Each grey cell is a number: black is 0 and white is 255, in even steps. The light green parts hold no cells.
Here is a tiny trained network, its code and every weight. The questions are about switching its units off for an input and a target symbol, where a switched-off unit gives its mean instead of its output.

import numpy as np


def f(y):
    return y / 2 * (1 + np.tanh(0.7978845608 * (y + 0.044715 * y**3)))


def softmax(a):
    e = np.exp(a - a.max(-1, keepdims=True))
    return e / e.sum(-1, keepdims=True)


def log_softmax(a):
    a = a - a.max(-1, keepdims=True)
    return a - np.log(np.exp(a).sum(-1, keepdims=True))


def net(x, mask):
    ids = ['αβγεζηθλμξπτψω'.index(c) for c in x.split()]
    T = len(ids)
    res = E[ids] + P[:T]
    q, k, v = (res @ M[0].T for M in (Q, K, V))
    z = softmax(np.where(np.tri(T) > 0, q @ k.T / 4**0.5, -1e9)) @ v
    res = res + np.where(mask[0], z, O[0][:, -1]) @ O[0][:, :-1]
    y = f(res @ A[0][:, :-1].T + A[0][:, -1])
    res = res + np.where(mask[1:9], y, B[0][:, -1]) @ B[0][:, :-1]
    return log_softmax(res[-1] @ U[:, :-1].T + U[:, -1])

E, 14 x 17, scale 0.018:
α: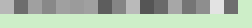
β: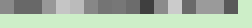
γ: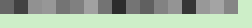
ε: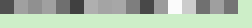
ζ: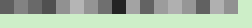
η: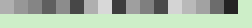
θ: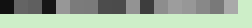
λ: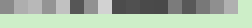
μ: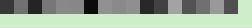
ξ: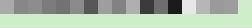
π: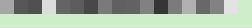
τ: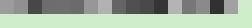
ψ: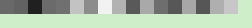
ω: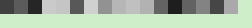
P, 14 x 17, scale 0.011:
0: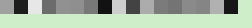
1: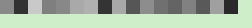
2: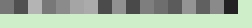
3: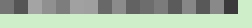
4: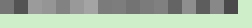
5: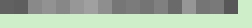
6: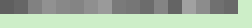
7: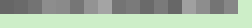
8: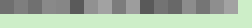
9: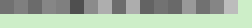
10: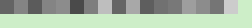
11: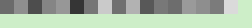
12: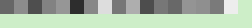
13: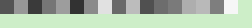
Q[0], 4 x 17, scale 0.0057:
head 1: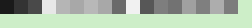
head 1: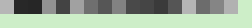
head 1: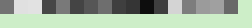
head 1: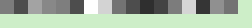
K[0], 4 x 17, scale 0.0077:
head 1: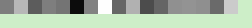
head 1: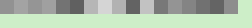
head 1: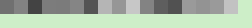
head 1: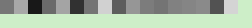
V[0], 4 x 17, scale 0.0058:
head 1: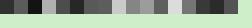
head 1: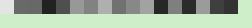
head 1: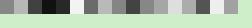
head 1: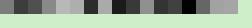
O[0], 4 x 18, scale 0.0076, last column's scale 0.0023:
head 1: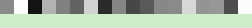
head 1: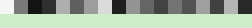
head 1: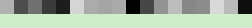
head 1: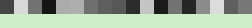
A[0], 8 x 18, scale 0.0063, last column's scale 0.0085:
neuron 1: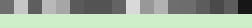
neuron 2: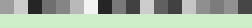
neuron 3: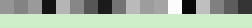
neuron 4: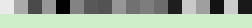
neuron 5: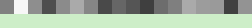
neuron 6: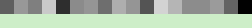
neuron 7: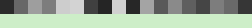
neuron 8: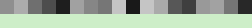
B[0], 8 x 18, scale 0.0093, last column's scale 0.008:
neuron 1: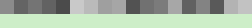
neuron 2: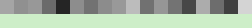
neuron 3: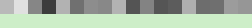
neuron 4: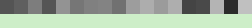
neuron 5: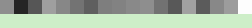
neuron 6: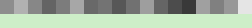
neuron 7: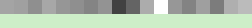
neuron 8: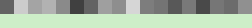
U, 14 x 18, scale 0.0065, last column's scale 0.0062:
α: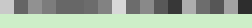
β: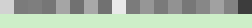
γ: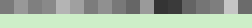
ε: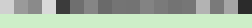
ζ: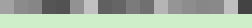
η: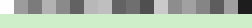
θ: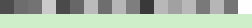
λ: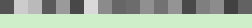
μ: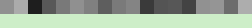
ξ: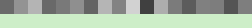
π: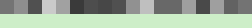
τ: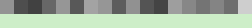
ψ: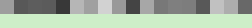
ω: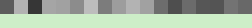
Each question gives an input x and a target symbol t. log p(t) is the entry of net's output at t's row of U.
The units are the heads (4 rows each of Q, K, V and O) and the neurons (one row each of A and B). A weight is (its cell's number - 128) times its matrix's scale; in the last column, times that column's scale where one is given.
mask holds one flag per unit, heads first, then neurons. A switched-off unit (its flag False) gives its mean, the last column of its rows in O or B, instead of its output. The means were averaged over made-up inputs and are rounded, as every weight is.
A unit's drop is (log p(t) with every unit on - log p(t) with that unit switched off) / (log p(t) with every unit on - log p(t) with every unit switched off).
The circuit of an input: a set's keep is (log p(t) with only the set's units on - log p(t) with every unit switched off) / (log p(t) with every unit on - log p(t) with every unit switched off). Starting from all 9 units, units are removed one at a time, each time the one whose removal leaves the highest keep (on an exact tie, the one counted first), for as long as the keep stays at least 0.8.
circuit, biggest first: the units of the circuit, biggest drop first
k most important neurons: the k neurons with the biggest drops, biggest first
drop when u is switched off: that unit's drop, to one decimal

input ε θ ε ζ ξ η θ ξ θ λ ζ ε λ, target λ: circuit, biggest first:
neuron 5; head 1
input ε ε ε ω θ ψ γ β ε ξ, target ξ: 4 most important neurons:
neuron 6; neuron 4; neuron 5; neuron 1
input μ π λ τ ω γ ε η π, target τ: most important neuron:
neuron 4
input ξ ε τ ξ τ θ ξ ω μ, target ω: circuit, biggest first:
head 1; neuron 1
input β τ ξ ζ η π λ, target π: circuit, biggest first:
head 1; neuron 5; neuron 1
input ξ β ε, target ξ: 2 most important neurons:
neuron 6; neuron 5
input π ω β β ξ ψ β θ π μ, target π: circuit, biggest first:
head 1; neuron 5; neuron 7
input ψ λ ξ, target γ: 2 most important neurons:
neuron 2; neuron 4
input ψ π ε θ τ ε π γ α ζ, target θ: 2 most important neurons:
neuron 6; neuron 3
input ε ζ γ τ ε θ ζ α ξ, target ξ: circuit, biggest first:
head 1; neuron 4
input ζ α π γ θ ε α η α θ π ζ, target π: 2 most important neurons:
neuron 5; neuron 1
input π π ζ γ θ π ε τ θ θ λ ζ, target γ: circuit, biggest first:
head 1; neuron 3
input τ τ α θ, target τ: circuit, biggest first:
head 1; neuron 6
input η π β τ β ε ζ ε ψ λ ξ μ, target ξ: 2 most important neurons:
neuron 5; neuron 7
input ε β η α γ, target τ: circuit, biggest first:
head 1
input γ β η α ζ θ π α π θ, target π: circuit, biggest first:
head 1; neuron 5
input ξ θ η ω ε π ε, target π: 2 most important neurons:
neuron 5; neuron 6
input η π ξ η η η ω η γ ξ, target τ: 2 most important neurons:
neuron 4; neuron 2
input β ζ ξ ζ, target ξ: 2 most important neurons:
neuron 5; neuron 1
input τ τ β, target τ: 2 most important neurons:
neuron 5; neuron 6
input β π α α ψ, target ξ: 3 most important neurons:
neuron 8; neuron 2; neuron 1
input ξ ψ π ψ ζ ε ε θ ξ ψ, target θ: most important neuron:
neuron 1
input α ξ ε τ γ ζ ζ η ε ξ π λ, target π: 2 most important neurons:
neuron 1; neuron 6
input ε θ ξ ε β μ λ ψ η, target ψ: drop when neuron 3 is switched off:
0.0
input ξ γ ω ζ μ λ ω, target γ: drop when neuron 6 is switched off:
-0.1
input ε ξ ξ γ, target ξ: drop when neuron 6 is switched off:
0.0
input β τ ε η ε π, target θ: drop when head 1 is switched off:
0.6
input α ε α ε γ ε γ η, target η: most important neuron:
neuron 5
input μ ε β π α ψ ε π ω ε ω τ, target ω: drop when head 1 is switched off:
1.0
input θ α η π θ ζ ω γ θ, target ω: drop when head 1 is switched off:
1.1
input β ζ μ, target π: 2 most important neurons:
neuron 5; neuron 7
